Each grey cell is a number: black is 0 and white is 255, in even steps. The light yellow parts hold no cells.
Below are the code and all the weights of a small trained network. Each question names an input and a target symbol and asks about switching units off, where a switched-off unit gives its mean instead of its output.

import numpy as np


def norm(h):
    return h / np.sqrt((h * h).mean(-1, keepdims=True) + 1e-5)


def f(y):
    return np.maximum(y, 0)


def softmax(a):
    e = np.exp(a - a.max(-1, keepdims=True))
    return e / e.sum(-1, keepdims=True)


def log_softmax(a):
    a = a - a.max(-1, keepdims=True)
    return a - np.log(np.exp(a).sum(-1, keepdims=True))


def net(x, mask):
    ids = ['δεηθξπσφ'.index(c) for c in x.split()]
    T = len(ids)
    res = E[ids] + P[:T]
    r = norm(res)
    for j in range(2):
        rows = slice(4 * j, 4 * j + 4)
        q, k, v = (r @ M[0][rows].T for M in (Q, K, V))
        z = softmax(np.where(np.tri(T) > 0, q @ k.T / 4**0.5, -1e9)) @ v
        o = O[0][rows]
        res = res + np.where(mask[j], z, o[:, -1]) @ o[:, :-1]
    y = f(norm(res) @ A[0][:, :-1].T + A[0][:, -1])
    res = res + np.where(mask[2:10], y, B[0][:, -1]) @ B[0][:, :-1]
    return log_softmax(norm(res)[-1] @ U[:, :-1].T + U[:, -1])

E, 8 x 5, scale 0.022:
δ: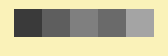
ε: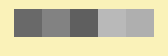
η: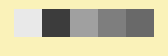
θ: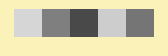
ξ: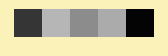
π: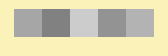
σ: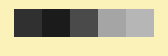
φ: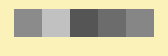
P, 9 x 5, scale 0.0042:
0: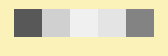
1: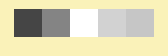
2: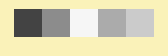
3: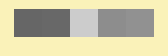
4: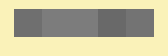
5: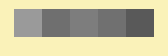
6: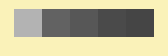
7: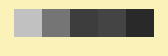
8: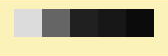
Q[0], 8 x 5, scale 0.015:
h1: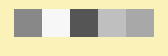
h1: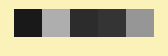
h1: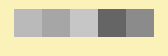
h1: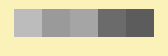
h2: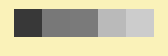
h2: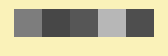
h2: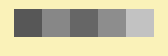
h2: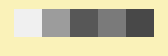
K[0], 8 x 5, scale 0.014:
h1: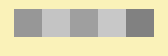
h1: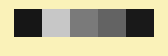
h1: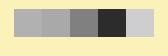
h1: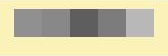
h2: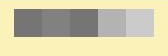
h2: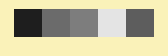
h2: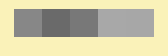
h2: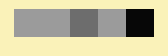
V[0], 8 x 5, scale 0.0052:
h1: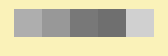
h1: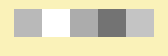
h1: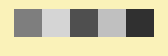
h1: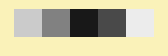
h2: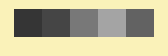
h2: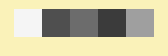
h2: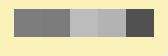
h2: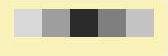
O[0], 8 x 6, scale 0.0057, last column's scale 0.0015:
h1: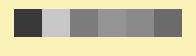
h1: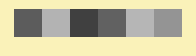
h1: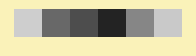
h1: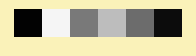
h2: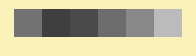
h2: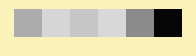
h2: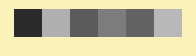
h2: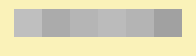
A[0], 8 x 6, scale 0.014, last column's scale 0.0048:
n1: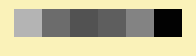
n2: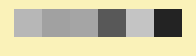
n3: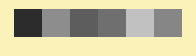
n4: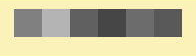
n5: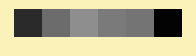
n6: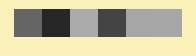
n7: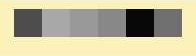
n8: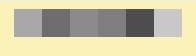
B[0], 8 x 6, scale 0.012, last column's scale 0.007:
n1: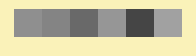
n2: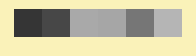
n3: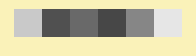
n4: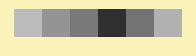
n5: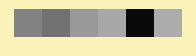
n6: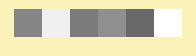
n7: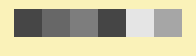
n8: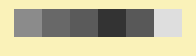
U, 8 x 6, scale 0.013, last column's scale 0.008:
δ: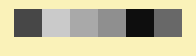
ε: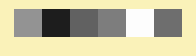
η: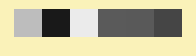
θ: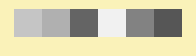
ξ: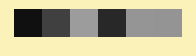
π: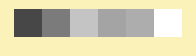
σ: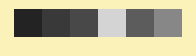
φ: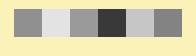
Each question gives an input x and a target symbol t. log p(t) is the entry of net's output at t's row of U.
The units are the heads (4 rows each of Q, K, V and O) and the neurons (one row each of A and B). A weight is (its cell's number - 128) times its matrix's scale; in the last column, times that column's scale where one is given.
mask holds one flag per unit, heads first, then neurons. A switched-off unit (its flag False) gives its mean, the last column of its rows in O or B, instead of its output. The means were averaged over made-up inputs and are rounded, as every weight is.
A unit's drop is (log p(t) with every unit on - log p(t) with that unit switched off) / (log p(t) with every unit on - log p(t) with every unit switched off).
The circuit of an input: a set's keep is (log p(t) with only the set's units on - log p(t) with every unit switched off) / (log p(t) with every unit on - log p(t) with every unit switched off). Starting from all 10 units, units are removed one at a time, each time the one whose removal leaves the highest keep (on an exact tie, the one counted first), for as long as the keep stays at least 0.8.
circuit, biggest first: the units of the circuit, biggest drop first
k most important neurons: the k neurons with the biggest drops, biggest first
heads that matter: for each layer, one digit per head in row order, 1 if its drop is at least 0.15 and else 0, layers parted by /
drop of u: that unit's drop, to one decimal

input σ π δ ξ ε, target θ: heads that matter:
10
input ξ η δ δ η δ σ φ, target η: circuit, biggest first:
(h1)
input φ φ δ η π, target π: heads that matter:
00
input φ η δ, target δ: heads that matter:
00
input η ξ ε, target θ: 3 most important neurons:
(n6, n3, n1)
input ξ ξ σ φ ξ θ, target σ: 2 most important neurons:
(n6, n3)
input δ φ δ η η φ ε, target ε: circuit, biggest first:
(n6, n5)
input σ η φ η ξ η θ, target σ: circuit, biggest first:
(h2, n3)
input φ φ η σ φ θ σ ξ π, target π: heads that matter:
10
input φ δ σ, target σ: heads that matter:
10
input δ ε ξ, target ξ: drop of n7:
0.4
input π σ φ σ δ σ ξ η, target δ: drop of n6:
0.3
